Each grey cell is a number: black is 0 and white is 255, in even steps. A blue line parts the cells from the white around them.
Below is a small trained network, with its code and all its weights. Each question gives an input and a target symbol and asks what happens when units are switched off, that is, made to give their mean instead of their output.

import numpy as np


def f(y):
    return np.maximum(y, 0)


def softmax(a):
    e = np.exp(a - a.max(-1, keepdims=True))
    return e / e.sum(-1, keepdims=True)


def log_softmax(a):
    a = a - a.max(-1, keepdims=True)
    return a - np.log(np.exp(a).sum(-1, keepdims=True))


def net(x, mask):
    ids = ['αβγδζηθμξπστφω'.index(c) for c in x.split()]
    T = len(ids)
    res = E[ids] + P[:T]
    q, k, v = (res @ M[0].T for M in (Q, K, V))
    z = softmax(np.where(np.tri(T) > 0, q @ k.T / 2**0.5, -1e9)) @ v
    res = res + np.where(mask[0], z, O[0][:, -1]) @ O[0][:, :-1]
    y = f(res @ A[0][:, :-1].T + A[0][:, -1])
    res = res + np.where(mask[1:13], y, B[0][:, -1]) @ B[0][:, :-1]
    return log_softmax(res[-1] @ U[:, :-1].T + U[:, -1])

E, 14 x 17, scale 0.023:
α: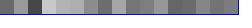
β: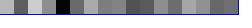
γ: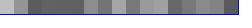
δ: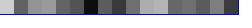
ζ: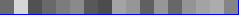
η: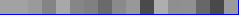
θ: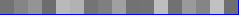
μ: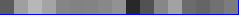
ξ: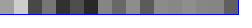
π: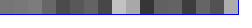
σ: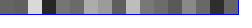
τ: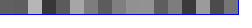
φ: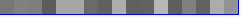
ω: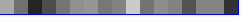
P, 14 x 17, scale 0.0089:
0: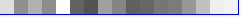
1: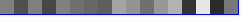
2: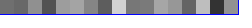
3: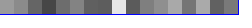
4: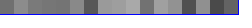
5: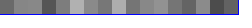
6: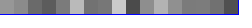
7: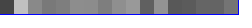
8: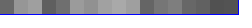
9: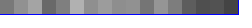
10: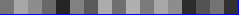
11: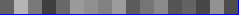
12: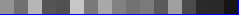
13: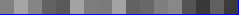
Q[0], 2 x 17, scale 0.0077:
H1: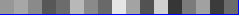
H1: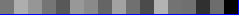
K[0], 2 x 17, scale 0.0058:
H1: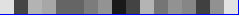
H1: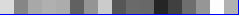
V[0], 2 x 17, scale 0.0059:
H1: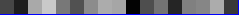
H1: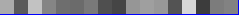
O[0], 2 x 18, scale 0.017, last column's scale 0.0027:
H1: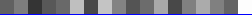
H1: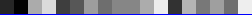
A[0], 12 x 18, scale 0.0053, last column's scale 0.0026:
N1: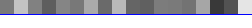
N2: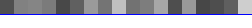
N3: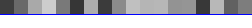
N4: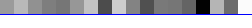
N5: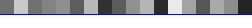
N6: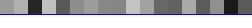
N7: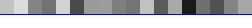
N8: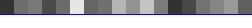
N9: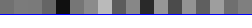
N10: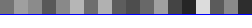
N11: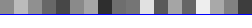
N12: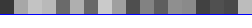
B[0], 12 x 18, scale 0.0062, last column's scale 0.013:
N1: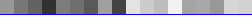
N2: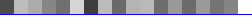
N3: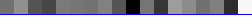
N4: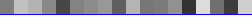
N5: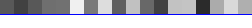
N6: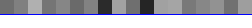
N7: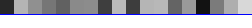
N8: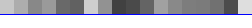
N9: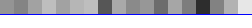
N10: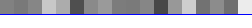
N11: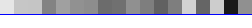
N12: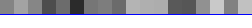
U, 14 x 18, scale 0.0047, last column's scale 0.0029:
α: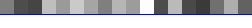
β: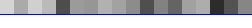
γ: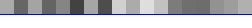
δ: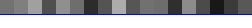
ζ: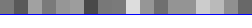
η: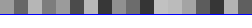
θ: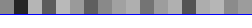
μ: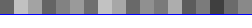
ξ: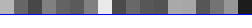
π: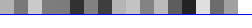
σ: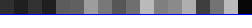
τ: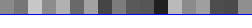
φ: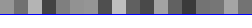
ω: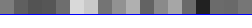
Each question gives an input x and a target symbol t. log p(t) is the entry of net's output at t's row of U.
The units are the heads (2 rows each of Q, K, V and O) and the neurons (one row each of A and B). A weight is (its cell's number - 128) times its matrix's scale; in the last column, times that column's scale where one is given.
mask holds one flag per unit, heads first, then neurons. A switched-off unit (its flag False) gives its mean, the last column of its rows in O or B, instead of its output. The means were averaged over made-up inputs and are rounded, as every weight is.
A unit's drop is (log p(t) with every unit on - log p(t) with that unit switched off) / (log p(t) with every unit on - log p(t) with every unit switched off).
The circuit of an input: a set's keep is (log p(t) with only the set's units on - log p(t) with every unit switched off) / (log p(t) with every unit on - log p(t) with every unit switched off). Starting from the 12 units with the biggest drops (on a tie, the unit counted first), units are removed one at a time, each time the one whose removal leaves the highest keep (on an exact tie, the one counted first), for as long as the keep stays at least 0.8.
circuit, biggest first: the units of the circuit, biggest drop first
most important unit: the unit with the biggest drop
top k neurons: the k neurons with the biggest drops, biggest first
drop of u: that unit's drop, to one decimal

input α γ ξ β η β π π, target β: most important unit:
N8
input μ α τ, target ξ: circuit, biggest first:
(H1; N10; N8; N2)
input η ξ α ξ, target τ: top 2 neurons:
(N3; N1)
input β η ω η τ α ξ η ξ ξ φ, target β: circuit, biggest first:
(N8; H1; N7)
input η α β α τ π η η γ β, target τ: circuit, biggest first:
(H1; N3)
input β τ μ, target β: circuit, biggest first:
(H1; N8; N7)
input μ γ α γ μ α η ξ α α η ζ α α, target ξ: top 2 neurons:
(N10; N2)
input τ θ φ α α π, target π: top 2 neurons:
(N3; N4)
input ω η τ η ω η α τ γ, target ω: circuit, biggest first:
(N5; H1; N10)
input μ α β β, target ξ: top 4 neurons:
(N10; N1; N4; N7)
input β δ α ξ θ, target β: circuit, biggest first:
(N8; H1; N1)
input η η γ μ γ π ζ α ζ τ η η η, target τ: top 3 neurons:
(N3; N4; N1)
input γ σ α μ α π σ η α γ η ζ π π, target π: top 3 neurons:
(N3; N4; N5)
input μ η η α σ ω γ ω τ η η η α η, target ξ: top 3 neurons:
(N10; N2; N1)
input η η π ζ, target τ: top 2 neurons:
(N3; N11)
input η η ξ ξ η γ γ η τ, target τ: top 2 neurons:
(N3; N11)
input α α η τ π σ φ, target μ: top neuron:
(N4)
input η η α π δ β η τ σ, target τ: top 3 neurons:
(N3; N7; N1)
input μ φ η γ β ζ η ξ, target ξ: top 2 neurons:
(N10; N2)
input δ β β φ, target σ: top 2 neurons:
(N3; N4)
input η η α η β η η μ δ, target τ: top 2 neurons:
(N3; N7)
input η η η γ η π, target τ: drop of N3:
0.6
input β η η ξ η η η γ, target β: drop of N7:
0.2
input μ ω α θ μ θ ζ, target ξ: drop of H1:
1.2
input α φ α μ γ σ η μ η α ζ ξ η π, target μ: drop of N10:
0.0
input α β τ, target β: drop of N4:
-0.1
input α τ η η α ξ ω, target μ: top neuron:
(N9)
